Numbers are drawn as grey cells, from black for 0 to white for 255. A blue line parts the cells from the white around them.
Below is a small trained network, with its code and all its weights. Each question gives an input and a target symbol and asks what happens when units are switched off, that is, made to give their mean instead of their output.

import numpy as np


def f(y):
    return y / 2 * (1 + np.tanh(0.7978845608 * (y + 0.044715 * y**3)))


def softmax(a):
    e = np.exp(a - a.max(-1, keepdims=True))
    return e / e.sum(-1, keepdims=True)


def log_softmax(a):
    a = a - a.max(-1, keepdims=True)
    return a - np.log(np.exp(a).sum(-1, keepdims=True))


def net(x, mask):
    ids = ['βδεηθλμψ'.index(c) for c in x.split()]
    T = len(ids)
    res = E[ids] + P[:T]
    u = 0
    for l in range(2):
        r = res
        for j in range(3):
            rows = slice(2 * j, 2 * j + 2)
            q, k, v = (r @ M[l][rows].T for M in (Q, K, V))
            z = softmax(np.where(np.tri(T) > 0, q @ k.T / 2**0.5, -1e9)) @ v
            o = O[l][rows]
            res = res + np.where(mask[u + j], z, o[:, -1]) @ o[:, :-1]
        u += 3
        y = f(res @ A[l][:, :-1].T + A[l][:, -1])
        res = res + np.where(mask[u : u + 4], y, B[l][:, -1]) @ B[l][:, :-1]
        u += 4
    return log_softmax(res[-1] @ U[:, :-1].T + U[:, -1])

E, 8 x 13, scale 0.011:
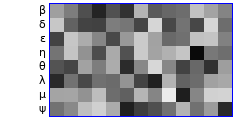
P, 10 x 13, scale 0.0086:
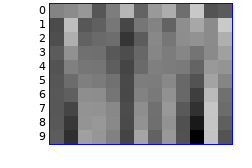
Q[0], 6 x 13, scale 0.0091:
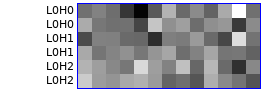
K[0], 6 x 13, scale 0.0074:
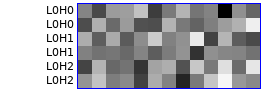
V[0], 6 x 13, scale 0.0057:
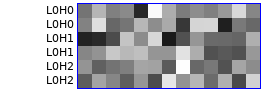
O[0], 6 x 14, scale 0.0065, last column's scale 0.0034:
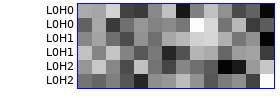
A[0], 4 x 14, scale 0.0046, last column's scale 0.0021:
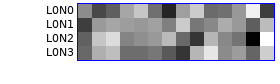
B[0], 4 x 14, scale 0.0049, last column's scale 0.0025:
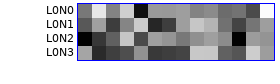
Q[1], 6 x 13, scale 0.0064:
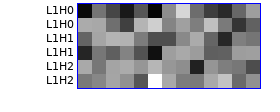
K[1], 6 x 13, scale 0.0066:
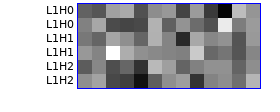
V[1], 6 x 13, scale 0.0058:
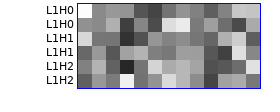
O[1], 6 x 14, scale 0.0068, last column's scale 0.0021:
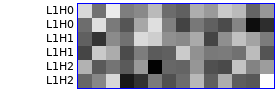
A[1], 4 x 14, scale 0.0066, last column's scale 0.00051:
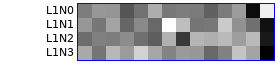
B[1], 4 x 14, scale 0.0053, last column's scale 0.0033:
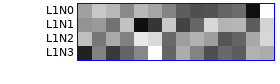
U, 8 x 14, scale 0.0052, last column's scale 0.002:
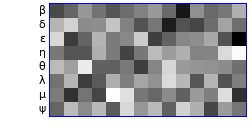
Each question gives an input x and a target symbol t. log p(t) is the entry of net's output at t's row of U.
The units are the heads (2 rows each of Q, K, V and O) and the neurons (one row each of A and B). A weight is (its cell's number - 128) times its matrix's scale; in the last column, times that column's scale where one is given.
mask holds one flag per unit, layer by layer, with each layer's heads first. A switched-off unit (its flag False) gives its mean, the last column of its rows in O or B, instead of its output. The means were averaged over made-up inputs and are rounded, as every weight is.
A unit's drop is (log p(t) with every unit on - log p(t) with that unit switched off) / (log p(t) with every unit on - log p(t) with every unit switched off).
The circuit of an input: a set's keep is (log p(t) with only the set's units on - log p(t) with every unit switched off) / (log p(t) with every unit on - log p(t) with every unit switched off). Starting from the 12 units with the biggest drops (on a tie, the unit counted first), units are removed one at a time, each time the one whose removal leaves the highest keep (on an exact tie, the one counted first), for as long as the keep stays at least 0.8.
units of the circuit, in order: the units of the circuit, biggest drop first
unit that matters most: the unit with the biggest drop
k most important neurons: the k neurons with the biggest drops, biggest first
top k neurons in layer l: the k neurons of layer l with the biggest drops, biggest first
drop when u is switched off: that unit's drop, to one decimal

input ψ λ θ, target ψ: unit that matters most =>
L1H2
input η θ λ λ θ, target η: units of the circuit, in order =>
L1H0, L0H0, L0H1
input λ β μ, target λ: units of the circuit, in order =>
L0H1, L1H0
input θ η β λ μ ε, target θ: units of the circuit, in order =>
L1H0, L0H1
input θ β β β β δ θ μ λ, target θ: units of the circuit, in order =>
L0H1, L1H0
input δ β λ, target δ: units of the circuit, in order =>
L0H2, L1H2
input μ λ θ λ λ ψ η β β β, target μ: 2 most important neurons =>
L0N3, L1N2
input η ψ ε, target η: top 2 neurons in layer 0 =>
L0N3, L0N0
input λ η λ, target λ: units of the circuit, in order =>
L0H1, L0H0
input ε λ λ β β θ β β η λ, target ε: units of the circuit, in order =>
L0H0, L1H1, L0N2
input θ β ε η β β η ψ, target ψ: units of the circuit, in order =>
L1H2, L0H2
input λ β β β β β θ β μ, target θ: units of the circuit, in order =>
L1H2, L1H0
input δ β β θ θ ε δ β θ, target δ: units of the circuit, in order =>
L1H0, L0H2, L0H0, L1H1
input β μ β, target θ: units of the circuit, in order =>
L1H0
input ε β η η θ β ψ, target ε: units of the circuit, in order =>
L0H0, L1H1
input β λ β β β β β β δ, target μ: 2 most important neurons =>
L1N3, L1N1
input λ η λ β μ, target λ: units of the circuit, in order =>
L0H0, L0H1
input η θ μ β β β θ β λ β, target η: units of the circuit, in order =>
L1H0, L0H0
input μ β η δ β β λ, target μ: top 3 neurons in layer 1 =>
L1N3, L1N1, L1N2
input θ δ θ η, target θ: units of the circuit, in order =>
L0H1
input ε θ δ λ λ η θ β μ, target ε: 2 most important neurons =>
L0N2, L0N0
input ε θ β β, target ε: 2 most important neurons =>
L0N2, L1N3
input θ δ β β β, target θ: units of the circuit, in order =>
L0H1, L1H0
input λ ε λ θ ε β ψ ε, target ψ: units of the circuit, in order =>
L1H2, L0N1, L0H0
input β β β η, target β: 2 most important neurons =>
L0N2, L1N2
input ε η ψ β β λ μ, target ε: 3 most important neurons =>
L0N2, L0N0, L0N3
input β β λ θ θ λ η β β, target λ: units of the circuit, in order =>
L0H0
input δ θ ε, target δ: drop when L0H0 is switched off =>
0.2
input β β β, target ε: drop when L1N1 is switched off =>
0.4
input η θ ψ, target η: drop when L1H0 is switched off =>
0.4
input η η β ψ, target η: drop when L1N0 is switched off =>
0.1
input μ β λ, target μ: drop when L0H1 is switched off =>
0.2
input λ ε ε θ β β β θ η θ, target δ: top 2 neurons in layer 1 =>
L1N0, L1N1
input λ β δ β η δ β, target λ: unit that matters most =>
L0H1
